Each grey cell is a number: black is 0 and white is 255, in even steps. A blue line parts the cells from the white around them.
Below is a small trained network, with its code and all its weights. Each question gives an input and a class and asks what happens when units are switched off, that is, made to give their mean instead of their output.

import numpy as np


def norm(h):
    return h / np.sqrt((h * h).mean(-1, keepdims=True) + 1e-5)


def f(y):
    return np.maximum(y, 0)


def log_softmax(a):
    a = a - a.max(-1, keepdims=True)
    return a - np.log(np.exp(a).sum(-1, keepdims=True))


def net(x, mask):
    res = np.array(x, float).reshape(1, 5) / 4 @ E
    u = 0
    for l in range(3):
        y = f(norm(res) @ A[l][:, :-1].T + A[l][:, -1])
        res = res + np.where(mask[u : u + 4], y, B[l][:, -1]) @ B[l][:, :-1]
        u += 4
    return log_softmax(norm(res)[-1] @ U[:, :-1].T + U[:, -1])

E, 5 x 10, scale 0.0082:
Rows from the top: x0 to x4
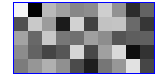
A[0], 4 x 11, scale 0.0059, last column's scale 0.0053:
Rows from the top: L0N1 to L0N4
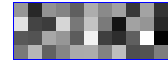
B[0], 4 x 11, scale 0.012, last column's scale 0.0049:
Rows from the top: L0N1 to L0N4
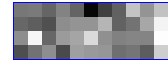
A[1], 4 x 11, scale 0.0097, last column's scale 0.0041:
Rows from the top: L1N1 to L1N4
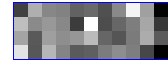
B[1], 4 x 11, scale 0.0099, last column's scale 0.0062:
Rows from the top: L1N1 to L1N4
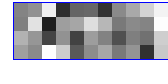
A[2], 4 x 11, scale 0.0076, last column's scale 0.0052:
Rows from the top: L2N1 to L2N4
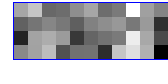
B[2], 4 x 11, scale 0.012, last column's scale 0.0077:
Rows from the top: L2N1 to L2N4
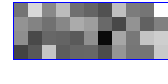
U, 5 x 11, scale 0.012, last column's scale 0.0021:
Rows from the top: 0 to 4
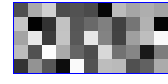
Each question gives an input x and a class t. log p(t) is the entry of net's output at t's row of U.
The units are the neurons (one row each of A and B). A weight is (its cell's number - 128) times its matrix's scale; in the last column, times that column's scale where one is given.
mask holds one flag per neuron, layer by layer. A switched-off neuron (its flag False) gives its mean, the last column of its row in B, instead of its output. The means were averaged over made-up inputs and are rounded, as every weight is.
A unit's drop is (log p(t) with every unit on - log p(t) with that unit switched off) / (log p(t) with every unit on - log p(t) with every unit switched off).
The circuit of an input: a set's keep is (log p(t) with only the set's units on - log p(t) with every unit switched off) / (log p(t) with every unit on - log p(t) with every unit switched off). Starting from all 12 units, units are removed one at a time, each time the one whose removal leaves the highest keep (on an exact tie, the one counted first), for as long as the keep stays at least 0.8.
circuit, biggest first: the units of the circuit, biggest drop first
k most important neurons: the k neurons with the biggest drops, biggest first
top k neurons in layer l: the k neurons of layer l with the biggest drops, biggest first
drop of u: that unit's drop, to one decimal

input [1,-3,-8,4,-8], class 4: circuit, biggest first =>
[L0N4 L2N3 L1N2]
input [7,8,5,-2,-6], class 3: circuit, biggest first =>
[L0N3 L0N2 L1N4]
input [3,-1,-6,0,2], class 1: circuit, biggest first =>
[L1N1 L0N3 L1N2 L2N1]
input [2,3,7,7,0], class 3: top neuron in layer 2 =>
[L2N3]
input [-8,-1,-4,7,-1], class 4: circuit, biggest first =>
[L0N4 L2N3]
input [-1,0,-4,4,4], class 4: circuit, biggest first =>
[L0N1 L1N1 L2N3]
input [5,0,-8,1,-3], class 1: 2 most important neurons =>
[L0N1 L0N3]
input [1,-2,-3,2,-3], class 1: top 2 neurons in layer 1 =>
[L1N2 L1N1]
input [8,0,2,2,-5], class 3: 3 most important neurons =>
[L1N4 L2N3 L0N3]
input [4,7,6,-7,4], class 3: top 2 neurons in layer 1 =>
[L1N1 L1N4]
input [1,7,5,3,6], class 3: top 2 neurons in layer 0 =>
[L0N3 L0N2]
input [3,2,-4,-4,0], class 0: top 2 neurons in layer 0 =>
[L0N3 L0N2]
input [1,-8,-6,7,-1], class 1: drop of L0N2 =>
0.0
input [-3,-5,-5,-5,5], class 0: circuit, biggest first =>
[L1N1]
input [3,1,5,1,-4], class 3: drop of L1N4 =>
0.1
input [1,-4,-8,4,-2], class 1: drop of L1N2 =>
0.2
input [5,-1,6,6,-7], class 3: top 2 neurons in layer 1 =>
[L1N4 L1N2]
